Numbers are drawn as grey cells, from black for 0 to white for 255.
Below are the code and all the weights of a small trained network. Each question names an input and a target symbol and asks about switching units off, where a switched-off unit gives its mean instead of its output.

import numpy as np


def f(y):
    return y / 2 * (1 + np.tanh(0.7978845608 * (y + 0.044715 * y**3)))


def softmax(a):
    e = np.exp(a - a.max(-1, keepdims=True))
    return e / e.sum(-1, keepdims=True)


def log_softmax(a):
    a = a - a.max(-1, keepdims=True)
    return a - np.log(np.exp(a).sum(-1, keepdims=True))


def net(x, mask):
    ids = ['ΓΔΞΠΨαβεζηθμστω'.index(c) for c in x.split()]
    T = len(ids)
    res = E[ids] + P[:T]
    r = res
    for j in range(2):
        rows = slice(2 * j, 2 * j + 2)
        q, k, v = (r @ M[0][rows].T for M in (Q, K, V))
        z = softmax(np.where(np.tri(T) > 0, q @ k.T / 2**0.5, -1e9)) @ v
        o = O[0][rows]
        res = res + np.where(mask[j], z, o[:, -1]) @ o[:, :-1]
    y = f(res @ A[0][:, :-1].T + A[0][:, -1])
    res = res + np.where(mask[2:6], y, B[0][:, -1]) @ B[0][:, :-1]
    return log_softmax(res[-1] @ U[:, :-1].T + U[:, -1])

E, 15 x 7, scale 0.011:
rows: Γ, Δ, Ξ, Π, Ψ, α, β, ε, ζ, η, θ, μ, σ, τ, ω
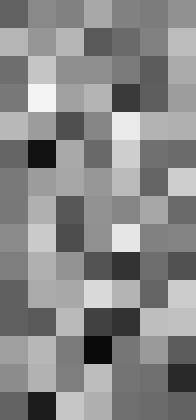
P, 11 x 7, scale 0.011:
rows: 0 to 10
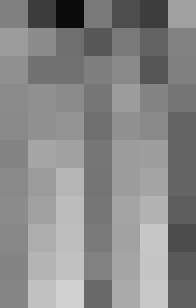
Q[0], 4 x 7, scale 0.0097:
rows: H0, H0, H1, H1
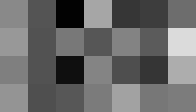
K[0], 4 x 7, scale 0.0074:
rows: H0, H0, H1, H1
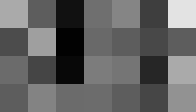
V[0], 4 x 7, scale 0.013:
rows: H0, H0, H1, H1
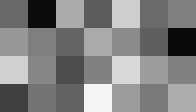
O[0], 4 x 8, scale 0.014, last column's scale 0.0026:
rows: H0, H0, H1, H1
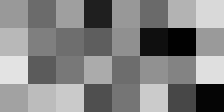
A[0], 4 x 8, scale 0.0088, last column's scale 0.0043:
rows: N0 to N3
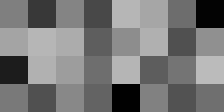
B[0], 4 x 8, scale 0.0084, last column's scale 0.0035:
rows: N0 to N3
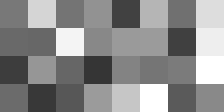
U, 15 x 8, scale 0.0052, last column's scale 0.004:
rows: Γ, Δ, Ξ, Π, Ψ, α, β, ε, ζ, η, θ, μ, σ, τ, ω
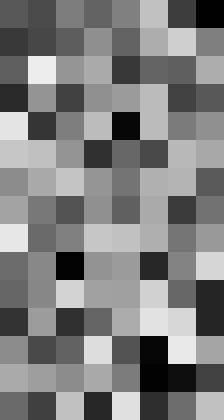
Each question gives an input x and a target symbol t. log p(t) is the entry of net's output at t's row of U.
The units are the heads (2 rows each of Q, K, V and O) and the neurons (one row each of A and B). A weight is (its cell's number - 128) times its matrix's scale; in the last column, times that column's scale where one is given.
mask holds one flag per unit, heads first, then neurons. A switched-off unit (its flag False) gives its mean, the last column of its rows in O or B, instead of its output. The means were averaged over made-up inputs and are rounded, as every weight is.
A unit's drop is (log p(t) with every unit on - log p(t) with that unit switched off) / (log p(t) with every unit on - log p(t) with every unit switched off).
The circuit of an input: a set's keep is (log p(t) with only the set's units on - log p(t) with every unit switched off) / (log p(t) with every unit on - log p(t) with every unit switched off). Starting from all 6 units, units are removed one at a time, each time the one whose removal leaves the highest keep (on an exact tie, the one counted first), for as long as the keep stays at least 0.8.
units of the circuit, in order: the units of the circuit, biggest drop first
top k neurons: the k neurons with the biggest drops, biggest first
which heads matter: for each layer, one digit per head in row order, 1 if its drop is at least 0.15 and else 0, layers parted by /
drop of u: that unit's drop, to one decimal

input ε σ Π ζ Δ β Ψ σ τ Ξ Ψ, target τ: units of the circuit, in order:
H0
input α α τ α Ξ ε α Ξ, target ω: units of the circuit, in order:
H0, N0
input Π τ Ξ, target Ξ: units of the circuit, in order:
H0, H1
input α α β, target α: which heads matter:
10
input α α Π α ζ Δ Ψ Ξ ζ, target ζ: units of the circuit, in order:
H1, N2
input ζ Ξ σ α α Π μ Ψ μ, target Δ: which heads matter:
11
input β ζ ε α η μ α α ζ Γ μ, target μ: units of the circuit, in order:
H0, H1
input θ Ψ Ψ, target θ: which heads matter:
01
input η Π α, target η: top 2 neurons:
N1, N2
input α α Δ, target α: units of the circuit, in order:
H0, N0
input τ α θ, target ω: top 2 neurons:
N0, N1
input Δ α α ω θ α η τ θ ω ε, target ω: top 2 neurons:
N1, N0
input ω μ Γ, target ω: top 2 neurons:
N2, N0
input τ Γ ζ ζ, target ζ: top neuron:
N2
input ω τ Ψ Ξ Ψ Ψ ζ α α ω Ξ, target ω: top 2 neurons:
N1, N0
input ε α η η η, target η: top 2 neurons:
N1, N2
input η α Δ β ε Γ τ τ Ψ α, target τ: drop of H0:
0.9
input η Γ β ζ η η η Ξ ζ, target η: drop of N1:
0.2
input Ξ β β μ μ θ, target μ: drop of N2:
0.1
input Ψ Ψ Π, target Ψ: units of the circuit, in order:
H1
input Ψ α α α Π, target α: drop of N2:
0.0
